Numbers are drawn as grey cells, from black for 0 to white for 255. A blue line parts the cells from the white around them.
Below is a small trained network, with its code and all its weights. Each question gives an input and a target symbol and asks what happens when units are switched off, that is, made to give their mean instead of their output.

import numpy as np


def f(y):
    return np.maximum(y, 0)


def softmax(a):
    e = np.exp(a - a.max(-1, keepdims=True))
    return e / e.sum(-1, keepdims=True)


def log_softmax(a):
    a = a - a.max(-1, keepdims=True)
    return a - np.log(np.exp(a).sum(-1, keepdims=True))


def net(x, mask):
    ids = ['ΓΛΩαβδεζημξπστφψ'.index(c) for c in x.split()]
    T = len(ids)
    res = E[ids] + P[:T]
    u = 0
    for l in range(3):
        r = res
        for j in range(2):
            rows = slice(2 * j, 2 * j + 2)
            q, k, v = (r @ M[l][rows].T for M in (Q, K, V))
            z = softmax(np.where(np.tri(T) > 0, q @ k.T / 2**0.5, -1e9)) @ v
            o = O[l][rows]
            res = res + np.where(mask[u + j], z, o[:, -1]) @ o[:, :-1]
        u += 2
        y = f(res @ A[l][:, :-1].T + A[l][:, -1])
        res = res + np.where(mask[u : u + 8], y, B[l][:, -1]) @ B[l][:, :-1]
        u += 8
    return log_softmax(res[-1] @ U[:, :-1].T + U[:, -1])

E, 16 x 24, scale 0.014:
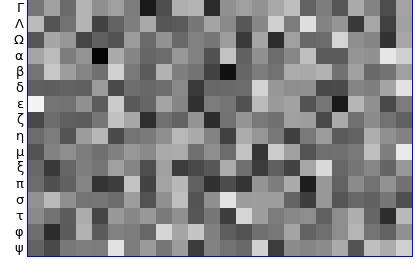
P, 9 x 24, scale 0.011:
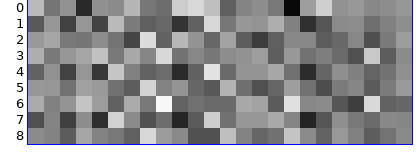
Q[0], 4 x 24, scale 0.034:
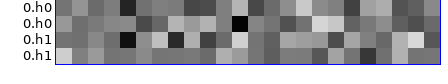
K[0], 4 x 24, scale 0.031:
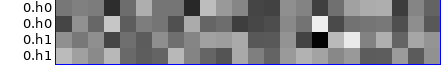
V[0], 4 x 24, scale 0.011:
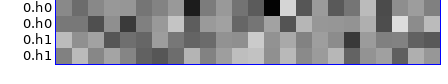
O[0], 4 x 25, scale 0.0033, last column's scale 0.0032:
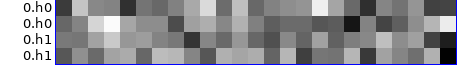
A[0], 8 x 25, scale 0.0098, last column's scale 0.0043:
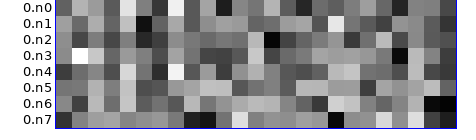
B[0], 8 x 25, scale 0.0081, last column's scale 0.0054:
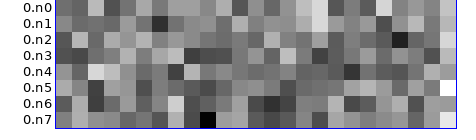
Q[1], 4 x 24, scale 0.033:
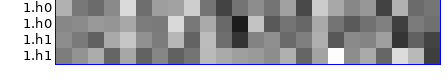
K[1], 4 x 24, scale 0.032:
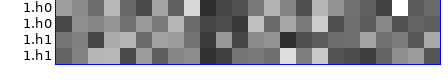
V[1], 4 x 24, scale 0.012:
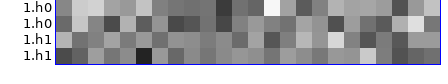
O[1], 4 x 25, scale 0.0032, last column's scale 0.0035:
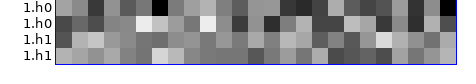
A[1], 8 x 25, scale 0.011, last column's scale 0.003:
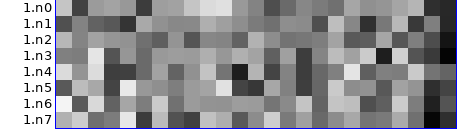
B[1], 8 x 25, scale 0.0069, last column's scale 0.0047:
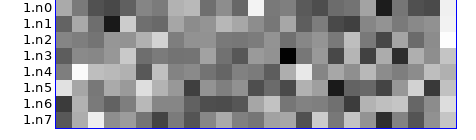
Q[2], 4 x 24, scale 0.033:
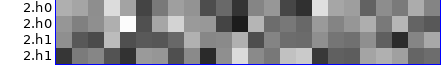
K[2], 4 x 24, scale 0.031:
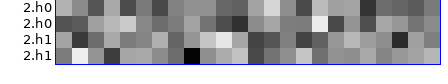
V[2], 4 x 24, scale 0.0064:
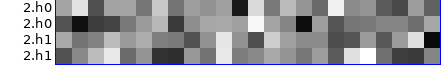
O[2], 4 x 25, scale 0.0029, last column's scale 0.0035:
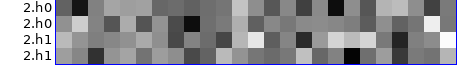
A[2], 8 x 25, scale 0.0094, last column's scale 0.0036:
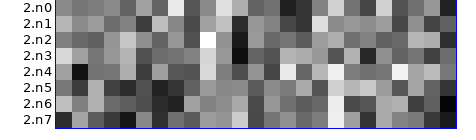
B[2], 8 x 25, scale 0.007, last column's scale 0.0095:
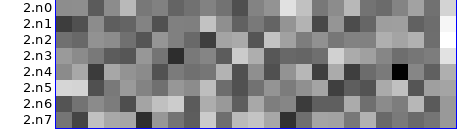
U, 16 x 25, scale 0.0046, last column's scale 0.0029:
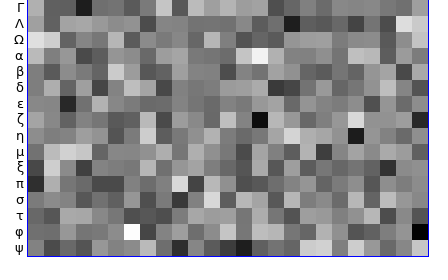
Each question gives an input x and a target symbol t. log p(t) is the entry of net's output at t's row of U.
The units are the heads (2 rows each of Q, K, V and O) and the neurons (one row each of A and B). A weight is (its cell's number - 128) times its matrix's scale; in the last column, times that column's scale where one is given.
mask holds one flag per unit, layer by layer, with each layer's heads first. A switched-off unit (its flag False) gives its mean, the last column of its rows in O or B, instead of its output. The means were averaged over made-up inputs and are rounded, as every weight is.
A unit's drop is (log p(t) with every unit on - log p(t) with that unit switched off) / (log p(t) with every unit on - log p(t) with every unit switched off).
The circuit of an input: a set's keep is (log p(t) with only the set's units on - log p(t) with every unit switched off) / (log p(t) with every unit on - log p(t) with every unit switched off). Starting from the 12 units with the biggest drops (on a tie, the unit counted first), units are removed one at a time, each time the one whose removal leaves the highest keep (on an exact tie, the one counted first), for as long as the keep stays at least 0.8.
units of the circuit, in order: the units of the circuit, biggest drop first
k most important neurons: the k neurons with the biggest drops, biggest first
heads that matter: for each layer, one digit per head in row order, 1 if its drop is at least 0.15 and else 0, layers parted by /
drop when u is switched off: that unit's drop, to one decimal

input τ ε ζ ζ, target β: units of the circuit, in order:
[1.n5, 0.n5]
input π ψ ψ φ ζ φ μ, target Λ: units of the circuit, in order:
[0.h0]
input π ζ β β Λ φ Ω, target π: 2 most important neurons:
[1.n3, 2.n3]
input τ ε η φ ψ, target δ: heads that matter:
00 / 10 / 00
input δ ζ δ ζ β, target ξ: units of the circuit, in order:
[1.h0, 1.n1, 0.n1, 0.n5]
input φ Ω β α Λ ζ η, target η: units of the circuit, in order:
[1.n7, 0.n1]
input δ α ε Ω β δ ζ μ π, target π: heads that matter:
10 / 00 / 00
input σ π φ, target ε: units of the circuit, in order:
[0.n2, 2.n0, 2.h1]
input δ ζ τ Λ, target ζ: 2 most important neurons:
[1.n3, 1.n6]
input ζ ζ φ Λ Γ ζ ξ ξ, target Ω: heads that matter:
00 / 00 / 01
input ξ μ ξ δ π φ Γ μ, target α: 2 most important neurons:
[0.n6, 2.n5]
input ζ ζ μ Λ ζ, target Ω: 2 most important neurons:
[1.n5, 2.n5]
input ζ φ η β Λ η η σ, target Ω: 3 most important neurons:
[1.n5, 2.n5, 0.n7]
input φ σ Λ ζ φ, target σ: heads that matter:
00 / 10 / 10
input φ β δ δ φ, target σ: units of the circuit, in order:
[1.h0]
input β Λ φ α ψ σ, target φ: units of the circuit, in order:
[0.n0, 1.h0, 0.n3]
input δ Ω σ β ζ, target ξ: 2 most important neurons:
[1.n1, 0.n1]
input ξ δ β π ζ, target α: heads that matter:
01 / 00 / 01
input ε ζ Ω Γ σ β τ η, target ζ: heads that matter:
00 / 01 / 00
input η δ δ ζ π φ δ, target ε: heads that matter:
00 / 00 / 00
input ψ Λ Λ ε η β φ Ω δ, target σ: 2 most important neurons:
[0.n2, 2.n2]
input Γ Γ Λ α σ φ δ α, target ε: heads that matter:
00 / 00 / 01
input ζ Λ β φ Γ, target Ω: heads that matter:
00 / 00 / 01
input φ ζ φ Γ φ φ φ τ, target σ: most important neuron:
[1.n0]
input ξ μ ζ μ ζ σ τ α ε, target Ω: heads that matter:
00 / 10 / 00
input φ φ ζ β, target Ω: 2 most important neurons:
[2.n3, 1.n5]
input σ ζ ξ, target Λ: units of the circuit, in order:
[0.n4]
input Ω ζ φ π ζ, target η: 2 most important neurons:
[0.n7, 2.n7]
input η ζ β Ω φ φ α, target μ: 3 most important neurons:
[1.n4, 0.n2, 2.n4]
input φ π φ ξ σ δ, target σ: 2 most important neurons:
[2.n2, 0.n2]
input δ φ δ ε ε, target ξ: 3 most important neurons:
[1.n1, 0.n1, 0.n5]
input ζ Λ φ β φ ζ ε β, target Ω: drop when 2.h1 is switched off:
0.6
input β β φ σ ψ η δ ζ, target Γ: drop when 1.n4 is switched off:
0.1
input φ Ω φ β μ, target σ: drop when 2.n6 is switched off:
0.0
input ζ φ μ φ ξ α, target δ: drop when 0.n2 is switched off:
0.2
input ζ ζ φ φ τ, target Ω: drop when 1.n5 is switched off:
0.5
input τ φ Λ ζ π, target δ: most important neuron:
[2.n6]
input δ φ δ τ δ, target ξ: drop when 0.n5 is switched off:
0.1
